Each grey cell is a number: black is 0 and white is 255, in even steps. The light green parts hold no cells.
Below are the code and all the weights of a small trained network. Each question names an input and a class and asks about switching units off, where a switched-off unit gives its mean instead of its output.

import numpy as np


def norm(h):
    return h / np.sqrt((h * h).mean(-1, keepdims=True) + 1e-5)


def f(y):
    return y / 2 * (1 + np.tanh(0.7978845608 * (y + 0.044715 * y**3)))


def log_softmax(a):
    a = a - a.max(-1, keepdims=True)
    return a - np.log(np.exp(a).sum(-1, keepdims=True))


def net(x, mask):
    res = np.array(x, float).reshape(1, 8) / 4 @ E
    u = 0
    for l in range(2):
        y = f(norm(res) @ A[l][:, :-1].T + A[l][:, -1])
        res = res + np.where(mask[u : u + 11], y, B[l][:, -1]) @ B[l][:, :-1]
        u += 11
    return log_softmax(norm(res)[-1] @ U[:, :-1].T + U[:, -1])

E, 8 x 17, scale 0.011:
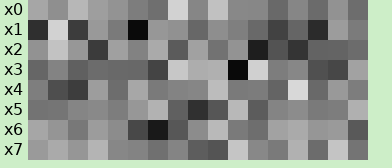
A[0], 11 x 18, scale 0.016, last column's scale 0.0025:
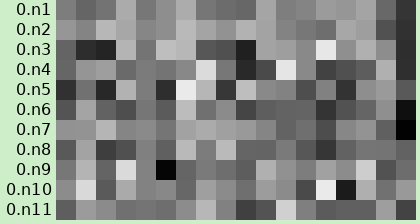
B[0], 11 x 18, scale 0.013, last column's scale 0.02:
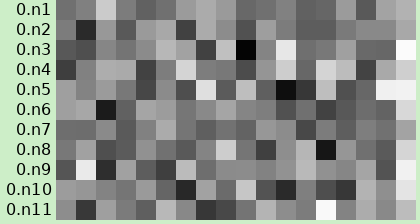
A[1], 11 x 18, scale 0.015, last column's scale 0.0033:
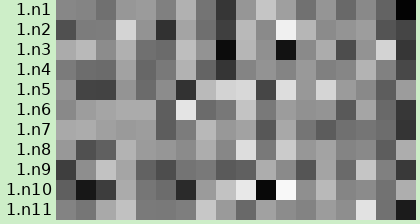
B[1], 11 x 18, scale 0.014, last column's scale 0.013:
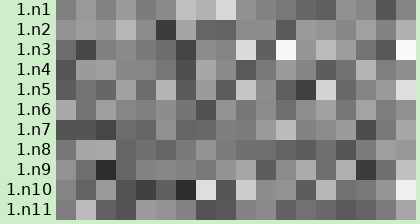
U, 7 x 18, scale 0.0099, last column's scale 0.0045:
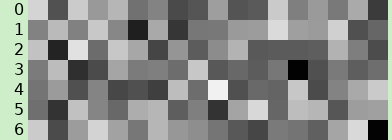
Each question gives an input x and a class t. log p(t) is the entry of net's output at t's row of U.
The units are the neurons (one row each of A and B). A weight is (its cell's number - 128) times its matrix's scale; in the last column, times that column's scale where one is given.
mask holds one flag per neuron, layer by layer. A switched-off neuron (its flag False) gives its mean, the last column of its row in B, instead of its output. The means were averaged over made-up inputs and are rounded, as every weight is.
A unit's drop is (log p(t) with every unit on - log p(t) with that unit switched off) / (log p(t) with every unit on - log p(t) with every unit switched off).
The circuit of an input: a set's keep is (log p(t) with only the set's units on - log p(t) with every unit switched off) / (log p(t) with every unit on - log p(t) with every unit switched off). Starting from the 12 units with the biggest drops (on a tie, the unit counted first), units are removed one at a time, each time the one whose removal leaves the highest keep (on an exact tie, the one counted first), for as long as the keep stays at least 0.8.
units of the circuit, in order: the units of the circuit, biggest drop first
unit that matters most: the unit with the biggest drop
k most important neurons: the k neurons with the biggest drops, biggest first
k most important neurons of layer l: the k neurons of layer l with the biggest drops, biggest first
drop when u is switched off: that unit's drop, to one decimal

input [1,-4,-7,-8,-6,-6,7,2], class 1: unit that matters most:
0.n5
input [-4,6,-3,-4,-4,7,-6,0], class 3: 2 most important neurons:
(0.n3; 0.n6)
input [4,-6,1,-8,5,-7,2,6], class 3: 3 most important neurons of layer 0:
(0.n5; 0.n11; 0.n1)
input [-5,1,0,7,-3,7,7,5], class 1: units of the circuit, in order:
(0.n9; 0.n5)
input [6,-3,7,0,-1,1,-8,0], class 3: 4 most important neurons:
(0.n6; 0.n8; 0.n3; 1.n3)
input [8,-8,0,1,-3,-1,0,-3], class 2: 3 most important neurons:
(0.n3; 0.n9; 0.n2)
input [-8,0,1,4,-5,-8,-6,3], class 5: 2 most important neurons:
(0.n4; 0.n11)
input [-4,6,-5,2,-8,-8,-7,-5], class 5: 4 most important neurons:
(0.n4; 0.n11; 0.n10; 0.n9)
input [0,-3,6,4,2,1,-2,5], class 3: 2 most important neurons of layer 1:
(1.n10; 1.n5)
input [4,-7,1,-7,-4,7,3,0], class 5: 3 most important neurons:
(0.n10; 0.n5; 0.n6)
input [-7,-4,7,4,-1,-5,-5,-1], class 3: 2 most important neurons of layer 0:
(0.n6; 0.n8)
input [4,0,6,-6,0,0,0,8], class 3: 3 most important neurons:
(0.n5; 0.n2; 1.n10)
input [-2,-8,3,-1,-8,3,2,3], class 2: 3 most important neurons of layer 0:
(0.n4; 0.n9; 0.n3)
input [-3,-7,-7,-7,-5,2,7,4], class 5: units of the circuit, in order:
(0.n3)
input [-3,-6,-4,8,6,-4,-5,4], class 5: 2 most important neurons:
(0.n3; 0.n4)
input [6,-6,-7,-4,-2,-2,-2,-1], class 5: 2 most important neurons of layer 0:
(0.n10; 0.n5)
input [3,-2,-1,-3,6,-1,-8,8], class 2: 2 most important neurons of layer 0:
(0.n10; 0.n4)
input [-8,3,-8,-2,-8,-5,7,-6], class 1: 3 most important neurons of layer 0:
(0.n5; 0.n9; 0.n10)
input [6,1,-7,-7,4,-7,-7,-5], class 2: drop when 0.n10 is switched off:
-0.1
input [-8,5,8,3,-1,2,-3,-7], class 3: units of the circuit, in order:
(0.n8)
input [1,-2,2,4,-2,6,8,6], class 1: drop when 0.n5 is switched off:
0.4
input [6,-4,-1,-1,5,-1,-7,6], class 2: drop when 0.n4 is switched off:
0.3
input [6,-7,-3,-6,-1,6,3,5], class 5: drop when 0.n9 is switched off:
0.0
